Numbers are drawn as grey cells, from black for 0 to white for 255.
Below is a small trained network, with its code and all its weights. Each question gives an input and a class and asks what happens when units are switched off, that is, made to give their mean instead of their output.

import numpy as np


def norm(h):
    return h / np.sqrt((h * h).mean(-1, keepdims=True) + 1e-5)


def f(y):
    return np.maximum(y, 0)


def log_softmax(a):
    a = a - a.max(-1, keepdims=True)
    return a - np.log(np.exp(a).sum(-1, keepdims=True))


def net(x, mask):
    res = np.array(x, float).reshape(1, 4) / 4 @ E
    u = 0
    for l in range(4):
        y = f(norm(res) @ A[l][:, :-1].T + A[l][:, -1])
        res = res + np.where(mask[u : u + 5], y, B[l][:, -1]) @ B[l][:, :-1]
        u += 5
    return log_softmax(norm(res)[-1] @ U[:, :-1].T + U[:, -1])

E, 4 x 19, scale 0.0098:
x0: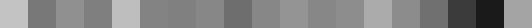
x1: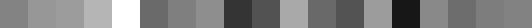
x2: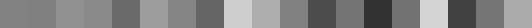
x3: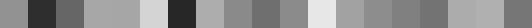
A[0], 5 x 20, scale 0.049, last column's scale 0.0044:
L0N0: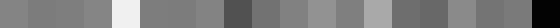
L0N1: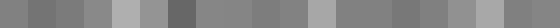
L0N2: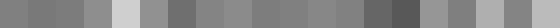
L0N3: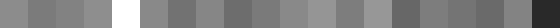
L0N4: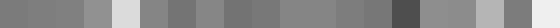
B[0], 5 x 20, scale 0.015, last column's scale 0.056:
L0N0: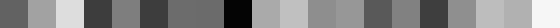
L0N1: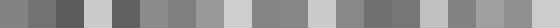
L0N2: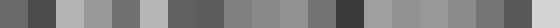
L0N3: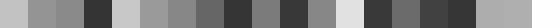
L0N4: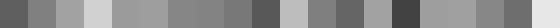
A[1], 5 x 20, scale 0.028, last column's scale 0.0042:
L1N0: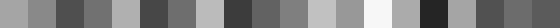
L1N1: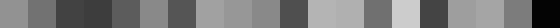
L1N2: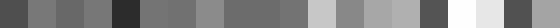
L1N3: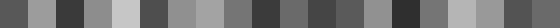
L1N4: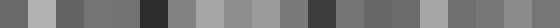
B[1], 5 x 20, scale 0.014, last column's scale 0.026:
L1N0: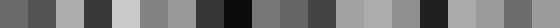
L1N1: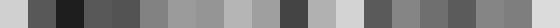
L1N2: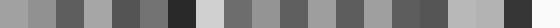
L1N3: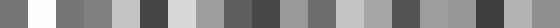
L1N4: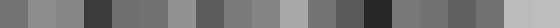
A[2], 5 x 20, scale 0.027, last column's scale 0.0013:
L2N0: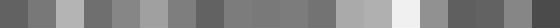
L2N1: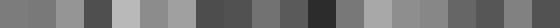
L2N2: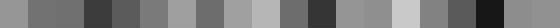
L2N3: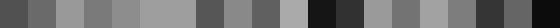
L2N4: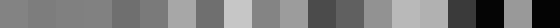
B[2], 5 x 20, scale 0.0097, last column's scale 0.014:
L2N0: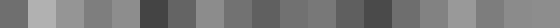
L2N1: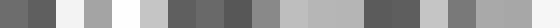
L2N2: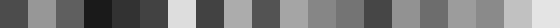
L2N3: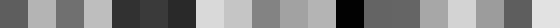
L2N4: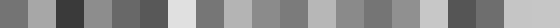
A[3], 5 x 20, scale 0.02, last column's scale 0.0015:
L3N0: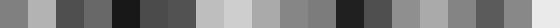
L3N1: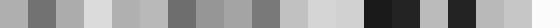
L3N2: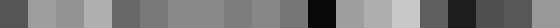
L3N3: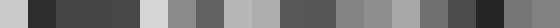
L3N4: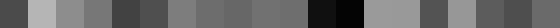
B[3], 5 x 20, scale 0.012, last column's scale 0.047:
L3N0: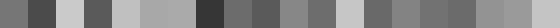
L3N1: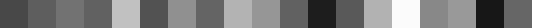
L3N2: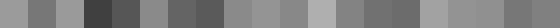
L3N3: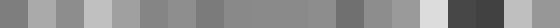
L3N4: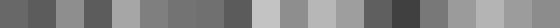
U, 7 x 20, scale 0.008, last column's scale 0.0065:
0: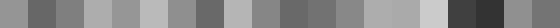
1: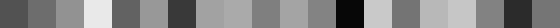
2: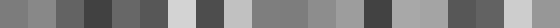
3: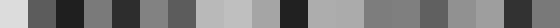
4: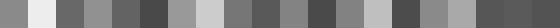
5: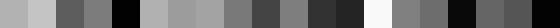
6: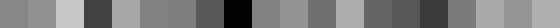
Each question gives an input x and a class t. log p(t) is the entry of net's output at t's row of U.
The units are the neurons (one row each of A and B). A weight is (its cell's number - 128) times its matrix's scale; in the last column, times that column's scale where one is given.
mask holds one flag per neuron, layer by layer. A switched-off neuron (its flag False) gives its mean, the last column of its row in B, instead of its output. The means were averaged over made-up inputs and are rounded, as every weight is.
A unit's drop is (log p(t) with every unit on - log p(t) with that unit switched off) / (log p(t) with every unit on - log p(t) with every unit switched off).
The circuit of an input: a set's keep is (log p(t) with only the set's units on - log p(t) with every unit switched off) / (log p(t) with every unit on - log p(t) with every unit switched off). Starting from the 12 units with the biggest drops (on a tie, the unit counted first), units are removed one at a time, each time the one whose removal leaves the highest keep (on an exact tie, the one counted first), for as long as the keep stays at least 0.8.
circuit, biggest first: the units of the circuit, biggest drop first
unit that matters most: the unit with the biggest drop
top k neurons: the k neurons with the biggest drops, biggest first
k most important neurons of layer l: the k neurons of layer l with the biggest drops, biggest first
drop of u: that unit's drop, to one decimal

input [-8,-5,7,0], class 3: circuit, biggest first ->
[L0N4, L1N2, L0N3]
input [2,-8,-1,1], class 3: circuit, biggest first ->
[L0N4, L0N3, L1N2]
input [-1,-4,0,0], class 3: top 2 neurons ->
[L0N4, L0N0]
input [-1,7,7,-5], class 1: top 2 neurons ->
[L0N0, L2N3]
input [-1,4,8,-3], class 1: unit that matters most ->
L0N3
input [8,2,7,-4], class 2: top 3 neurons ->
[L0N0, L0N4, L0N2]
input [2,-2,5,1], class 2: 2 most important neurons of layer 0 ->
[L0N0, L0N4]
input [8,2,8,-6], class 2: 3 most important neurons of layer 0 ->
[L0N0, L0N4, L0N1]
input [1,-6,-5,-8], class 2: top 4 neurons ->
[L0N0, L0N2, L0N4, L0N1]
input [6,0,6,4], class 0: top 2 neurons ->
[L0N0, L3N1]
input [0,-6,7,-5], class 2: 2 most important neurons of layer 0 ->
[L0N0, L0N4]
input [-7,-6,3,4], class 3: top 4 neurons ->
[L0N4, L0N3, L0N2, L1N2]
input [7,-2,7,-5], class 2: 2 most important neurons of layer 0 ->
[L0N0, L0N4]
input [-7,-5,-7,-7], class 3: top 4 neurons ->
[L0N4, L1N2, L0N0, L0N3]
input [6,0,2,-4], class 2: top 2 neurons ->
[L0N0, L0N4]
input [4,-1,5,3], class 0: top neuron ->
[L0N0]
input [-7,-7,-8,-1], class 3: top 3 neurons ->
[L0N4, L0N3, L0N0]
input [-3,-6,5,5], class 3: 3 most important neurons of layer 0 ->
[L0N4, L0N3, L0N2]
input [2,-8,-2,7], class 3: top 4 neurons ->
[L0N4, L0N3, L1N2, L0N2]
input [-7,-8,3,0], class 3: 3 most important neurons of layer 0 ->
[L0N4, L0N3, L0N0]
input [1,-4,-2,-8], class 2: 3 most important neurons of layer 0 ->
[L0N0, L0N4, L0N2]
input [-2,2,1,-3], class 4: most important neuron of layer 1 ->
[L1N3]
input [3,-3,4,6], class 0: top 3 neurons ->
[L0N0, L0N4, L3N0]
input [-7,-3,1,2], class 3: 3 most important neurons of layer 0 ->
[L0N4, L0N3, L0N2]
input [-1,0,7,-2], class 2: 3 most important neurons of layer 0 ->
[L0N0, L0N4, L0N2]
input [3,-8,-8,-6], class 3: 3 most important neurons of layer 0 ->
[L0N4, L0N0, L0N3]
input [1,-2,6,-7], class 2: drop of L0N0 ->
1.0
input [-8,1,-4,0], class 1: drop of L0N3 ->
0.3
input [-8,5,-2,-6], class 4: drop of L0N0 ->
0.3
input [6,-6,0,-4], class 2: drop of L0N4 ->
0.5
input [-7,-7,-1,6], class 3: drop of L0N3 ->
0.1
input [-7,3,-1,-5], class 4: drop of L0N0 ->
0.4
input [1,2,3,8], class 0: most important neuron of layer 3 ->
[L3N1]
